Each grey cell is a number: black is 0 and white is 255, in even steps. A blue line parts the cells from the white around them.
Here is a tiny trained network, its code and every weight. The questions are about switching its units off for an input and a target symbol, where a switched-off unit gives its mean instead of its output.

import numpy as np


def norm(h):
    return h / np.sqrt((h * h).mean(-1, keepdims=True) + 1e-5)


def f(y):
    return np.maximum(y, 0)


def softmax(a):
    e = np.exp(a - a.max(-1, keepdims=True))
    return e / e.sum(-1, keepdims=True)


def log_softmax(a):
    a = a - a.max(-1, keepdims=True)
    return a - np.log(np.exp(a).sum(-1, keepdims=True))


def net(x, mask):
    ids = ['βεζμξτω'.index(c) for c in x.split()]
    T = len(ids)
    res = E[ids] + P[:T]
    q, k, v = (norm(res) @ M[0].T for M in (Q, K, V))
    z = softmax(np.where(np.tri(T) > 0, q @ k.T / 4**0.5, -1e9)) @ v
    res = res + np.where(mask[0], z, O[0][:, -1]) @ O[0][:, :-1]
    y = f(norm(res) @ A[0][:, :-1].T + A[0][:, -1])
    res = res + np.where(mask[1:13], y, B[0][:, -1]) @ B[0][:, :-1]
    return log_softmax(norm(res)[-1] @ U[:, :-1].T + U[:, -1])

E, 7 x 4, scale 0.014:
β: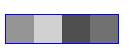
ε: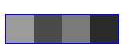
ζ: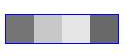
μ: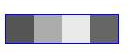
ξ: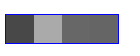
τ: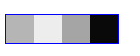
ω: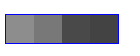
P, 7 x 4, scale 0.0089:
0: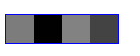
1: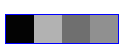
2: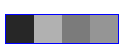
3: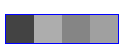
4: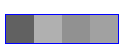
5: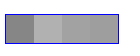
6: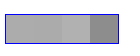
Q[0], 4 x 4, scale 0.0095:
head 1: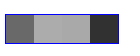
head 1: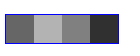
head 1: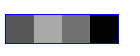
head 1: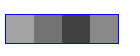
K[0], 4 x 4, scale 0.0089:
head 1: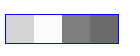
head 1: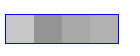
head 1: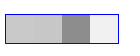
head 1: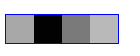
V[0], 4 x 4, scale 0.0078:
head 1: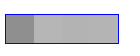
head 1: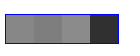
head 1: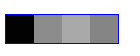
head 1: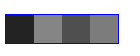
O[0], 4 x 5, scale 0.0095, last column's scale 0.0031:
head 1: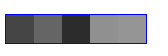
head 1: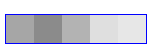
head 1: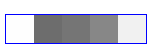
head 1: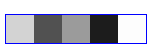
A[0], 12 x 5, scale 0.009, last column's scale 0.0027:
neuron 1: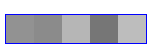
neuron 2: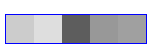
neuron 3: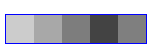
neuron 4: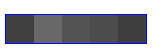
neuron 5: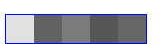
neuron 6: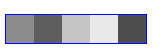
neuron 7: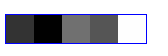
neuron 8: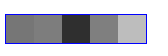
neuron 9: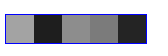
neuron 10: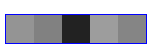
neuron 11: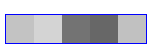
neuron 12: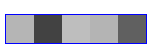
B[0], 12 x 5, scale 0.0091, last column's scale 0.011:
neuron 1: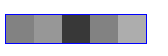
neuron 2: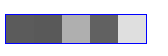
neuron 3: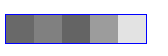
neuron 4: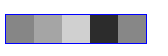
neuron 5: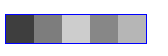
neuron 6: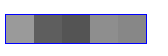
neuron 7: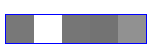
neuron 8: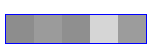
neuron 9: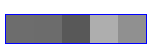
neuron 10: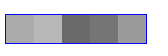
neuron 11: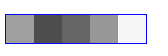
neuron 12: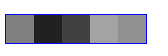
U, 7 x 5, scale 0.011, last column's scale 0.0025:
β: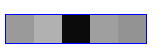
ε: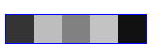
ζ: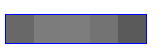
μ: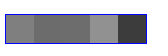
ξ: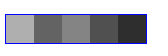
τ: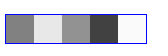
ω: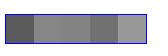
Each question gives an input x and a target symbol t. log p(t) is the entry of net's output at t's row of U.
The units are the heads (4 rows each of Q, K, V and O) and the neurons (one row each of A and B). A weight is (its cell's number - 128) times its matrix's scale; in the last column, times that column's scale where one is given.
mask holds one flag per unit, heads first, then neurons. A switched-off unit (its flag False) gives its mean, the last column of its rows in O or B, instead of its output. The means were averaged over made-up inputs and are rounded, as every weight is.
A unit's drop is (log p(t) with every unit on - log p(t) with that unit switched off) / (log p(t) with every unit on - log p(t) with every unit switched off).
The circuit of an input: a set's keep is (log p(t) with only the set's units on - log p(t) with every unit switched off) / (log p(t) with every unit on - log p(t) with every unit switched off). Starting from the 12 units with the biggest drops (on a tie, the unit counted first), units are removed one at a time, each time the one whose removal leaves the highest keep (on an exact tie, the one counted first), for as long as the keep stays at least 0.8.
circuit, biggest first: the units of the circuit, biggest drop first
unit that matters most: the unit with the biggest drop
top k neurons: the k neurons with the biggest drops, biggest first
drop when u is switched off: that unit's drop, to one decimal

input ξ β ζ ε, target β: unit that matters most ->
neuron 2
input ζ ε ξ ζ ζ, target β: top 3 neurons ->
[neuron 5; neuron 1; neuron 6]
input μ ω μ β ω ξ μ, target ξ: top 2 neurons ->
[neuron 12; neuron 8]
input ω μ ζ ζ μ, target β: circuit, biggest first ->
[head 1; neuron 1; neuron 5]
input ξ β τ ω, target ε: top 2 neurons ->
[neuron 5; neuron 8]
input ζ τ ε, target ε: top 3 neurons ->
[neuron 5; neuron 7; neuron 11]
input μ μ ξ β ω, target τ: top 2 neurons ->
[neuron 4; neuron 5]
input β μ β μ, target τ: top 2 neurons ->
[neuron 11; neuron 2]
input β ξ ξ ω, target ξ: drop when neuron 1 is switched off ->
0.0
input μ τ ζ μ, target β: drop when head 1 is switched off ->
0.8
